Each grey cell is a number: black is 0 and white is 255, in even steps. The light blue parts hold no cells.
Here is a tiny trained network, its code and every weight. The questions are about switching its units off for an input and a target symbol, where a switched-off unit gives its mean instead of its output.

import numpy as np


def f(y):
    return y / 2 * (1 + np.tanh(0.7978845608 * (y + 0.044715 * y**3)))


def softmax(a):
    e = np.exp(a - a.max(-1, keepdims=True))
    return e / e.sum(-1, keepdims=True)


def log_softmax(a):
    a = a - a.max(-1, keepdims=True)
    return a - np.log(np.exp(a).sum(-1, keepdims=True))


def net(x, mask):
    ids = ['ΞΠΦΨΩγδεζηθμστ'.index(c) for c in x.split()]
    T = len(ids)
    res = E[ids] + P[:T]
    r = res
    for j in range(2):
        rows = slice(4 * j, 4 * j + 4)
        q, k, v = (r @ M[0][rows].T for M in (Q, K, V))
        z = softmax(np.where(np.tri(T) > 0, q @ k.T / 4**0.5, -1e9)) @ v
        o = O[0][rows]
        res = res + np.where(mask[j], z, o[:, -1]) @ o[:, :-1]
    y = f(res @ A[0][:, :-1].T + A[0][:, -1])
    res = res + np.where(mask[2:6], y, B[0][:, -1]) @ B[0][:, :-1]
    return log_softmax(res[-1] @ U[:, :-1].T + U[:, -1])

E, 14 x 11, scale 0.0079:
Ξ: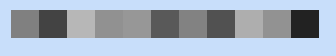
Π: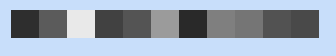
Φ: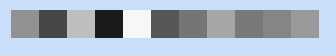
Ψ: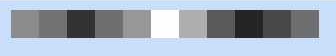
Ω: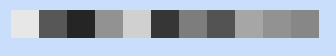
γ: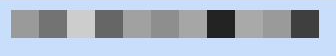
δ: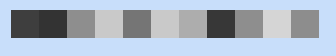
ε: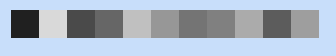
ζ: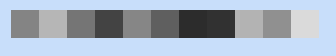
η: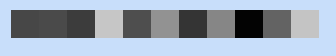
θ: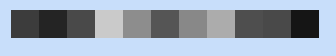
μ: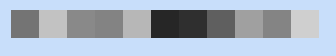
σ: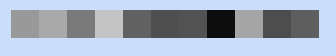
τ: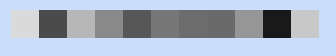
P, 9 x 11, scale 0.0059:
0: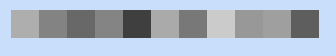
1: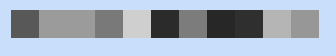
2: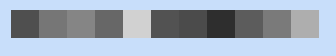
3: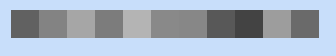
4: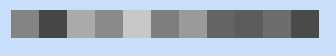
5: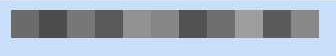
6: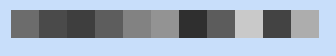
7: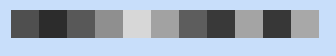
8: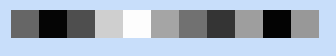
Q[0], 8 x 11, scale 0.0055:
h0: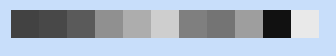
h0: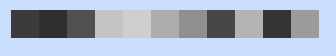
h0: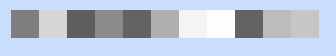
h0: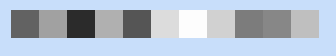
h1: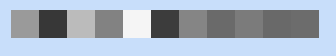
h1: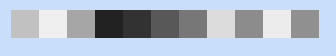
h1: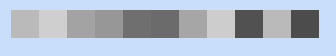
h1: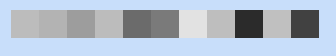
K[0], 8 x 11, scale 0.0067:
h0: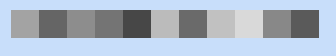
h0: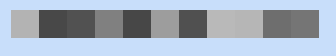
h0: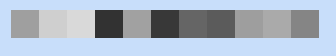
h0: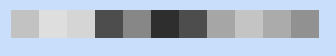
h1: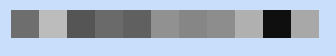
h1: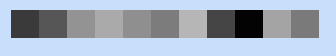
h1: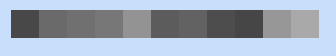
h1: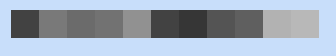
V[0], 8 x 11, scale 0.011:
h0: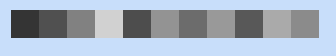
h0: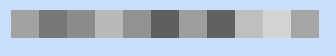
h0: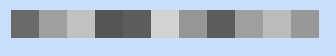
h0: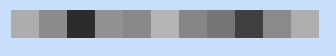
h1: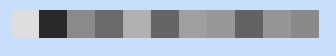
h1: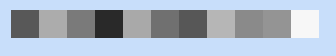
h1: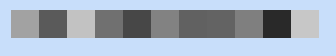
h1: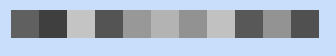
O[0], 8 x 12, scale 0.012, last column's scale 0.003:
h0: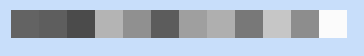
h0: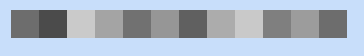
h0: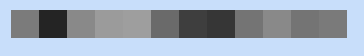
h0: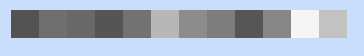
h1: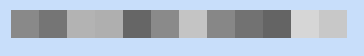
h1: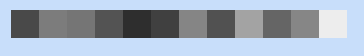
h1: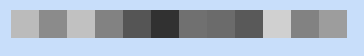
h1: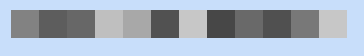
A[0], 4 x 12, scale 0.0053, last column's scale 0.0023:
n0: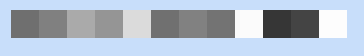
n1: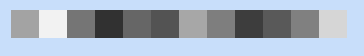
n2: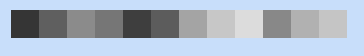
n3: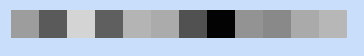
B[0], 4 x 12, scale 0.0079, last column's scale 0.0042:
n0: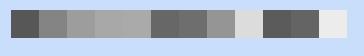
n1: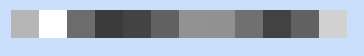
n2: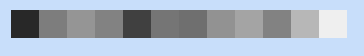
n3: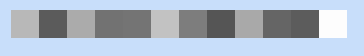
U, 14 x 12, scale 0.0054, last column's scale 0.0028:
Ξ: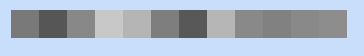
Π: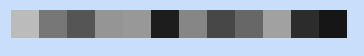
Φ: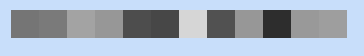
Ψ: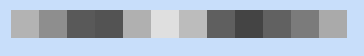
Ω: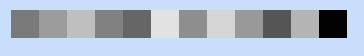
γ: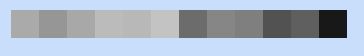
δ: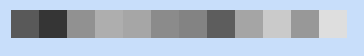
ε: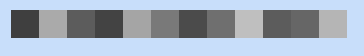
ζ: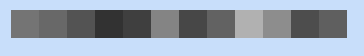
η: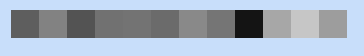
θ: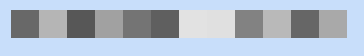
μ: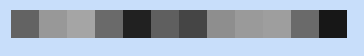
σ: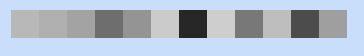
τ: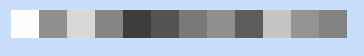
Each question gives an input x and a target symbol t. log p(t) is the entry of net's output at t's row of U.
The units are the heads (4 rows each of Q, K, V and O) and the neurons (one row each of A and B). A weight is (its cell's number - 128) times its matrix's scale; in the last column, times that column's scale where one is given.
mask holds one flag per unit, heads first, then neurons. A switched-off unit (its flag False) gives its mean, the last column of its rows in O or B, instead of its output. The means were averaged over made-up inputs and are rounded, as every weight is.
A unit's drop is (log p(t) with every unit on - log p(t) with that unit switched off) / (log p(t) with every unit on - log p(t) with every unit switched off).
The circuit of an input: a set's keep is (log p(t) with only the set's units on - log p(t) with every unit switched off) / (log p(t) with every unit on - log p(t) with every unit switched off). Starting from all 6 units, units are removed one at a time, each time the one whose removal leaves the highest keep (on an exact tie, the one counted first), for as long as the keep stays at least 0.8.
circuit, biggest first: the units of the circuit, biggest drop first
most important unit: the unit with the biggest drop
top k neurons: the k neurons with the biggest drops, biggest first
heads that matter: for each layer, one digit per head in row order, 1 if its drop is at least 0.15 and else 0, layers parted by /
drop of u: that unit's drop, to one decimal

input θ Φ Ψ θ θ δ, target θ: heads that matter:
10
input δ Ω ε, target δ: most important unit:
h0
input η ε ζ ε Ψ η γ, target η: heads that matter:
10
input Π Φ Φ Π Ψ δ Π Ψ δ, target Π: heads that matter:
11
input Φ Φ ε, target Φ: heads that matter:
01
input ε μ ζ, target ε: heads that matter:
01
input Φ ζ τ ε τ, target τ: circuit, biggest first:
(h1 n0)
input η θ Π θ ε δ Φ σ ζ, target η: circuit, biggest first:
(h0 n0)
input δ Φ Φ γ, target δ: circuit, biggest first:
(h0 n1)
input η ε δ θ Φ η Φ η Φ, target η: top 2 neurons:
(n0 n3)
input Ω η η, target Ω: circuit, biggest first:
(h1 h0)
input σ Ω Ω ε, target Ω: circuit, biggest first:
(h0 h1)
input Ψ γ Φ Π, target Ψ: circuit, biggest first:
(h0 h1 n2)
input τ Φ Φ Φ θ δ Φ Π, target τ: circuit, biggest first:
(h1)
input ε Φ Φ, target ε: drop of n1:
0.0
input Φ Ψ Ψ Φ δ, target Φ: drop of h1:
1.2
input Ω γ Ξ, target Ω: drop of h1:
0.5
